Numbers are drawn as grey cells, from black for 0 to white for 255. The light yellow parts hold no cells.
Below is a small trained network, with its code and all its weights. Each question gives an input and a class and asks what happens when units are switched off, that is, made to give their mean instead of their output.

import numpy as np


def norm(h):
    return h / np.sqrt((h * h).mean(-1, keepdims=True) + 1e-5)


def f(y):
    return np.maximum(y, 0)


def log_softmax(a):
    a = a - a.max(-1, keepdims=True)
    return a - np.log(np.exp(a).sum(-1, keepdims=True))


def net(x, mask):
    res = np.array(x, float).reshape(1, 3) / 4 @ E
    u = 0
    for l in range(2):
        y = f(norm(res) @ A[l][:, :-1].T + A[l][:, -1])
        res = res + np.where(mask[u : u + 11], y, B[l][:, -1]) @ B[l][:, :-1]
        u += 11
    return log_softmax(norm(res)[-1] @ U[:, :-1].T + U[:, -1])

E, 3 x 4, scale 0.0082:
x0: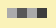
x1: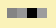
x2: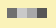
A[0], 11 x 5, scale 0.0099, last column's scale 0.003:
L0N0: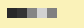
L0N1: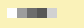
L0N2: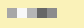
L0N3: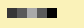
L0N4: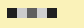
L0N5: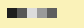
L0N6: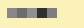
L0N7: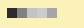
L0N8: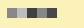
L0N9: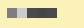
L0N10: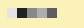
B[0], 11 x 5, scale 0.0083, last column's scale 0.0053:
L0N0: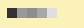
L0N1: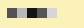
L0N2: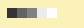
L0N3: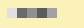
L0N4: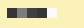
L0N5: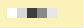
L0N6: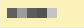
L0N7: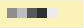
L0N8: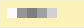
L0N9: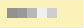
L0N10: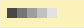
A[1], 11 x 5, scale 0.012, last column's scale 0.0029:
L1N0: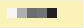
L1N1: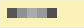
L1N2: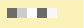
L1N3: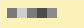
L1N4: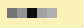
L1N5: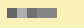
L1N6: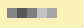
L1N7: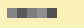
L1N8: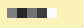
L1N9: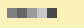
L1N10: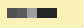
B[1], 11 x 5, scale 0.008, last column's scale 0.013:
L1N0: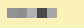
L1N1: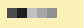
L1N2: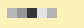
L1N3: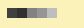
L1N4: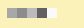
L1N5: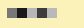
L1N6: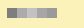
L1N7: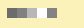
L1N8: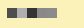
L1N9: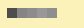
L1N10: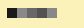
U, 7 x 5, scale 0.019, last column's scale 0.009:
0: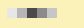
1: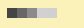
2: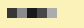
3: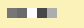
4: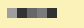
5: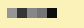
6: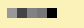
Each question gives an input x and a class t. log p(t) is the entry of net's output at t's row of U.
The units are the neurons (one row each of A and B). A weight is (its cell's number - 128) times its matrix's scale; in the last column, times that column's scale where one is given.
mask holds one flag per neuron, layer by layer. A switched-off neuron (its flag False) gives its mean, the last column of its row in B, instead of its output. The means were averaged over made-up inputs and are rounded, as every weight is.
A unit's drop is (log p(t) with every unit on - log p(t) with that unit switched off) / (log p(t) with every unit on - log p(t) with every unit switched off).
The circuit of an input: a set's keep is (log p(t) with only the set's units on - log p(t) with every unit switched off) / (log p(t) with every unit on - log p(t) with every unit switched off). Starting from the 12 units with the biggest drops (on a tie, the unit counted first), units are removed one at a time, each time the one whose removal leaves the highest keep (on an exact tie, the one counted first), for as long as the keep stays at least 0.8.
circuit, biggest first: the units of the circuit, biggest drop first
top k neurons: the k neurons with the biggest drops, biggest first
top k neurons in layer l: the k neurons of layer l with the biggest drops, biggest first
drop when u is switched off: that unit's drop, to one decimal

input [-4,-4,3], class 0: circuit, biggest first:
[L0N5]
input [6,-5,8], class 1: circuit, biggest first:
[L0N2, L1N2]
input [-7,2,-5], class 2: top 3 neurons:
[L0N4, L0N2, L0N9]
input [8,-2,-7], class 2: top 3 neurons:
[L0N2, L0N9, L1N8]
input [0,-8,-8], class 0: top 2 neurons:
[L0N5, L0N2]
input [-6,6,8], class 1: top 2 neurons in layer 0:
[L0N9, L0N5]
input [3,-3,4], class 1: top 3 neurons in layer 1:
[L1N3, L1N2, L1N4]
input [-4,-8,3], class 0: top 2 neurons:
[L0N5, L1N2]
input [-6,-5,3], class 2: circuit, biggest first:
[L0N7, L0N4]
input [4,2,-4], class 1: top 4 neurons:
[L0N10, L0N5, L0N7, L0N4]
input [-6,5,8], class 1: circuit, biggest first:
[L0N9, L0N5]
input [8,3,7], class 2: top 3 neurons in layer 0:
[L0N1, L0N6, L0N10]
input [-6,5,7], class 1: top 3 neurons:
[L0N9, L0N5, L0N1]
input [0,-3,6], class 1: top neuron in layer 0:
[L0N2]
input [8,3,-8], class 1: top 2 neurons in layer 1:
[L1N7, L1N6]
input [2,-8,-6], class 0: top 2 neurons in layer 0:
[L0N5, L0N2]
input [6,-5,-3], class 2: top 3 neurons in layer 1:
[L1N10, L1N8, L1N4]
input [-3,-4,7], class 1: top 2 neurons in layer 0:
[L0N2, L0N8]
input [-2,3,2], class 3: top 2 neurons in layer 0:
[L0N5, L0N4]
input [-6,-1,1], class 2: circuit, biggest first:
[L0N4]
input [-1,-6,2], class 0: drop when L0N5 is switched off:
0.2
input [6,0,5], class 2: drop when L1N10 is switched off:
0.1
